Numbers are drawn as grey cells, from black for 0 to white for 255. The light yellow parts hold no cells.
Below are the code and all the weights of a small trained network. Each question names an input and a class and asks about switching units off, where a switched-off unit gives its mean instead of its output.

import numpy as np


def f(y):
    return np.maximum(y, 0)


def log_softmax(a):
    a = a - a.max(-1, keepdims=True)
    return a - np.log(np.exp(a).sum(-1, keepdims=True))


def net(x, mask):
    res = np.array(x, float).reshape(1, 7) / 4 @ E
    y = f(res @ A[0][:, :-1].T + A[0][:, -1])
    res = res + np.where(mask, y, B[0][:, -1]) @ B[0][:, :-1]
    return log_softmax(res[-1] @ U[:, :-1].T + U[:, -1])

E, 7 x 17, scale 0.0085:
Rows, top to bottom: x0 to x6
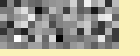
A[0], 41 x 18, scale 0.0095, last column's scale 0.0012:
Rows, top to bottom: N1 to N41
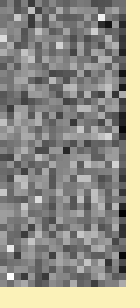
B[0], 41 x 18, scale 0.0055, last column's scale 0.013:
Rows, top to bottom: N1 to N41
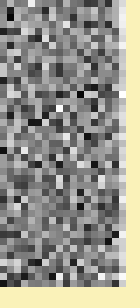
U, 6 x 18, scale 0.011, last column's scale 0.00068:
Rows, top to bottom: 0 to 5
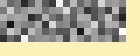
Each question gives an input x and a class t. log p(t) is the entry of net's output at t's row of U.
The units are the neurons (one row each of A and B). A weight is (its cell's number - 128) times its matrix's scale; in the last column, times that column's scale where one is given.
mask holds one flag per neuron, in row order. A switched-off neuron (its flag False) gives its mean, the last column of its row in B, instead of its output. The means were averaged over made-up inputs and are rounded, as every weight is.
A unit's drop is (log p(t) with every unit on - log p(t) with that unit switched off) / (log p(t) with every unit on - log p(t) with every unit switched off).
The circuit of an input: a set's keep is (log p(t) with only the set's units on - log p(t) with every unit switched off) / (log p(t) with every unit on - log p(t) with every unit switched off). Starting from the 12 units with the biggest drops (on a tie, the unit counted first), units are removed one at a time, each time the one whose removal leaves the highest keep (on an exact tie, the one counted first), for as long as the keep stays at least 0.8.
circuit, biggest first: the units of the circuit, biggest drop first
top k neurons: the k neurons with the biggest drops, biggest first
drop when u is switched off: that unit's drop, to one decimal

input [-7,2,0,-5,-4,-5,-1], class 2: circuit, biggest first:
(N6)
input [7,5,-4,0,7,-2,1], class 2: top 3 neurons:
(N24; N38; N10)
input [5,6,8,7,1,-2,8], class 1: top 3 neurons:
(N20; N13; N40)
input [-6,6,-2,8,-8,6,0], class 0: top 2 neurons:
(N26; N16)
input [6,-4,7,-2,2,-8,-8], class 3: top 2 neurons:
(N2; N7)
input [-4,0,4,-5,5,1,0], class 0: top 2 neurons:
(N40; N30)
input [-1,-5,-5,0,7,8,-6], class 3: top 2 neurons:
(N17; N3)
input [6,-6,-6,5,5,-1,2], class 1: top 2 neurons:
(N4; N1)
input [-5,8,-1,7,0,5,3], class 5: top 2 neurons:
(N22; N12)
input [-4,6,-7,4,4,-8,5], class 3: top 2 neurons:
(N7; N2)
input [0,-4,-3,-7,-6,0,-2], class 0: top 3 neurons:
(N40; N36; N14)
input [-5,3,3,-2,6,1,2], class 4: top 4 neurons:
(N14; N24; N38; N10)
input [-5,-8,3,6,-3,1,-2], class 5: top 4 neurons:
(N29; N5; N34; N40)
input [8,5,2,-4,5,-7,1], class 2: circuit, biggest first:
(N24)
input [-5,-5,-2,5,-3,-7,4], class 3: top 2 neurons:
(N7; N37)
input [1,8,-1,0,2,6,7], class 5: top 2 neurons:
(N22; N41)
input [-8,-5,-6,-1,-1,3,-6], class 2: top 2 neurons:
(N18; N6)
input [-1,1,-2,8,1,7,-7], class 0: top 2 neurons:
(N16; N26)
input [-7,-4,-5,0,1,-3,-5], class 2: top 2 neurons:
(N18; N6)
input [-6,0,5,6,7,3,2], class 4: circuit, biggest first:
(N14)
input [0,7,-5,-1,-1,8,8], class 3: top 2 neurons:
(N3; N17)
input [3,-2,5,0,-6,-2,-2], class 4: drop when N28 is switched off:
0.3
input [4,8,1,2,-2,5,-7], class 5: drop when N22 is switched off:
0.1
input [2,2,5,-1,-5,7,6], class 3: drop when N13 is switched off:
0.0
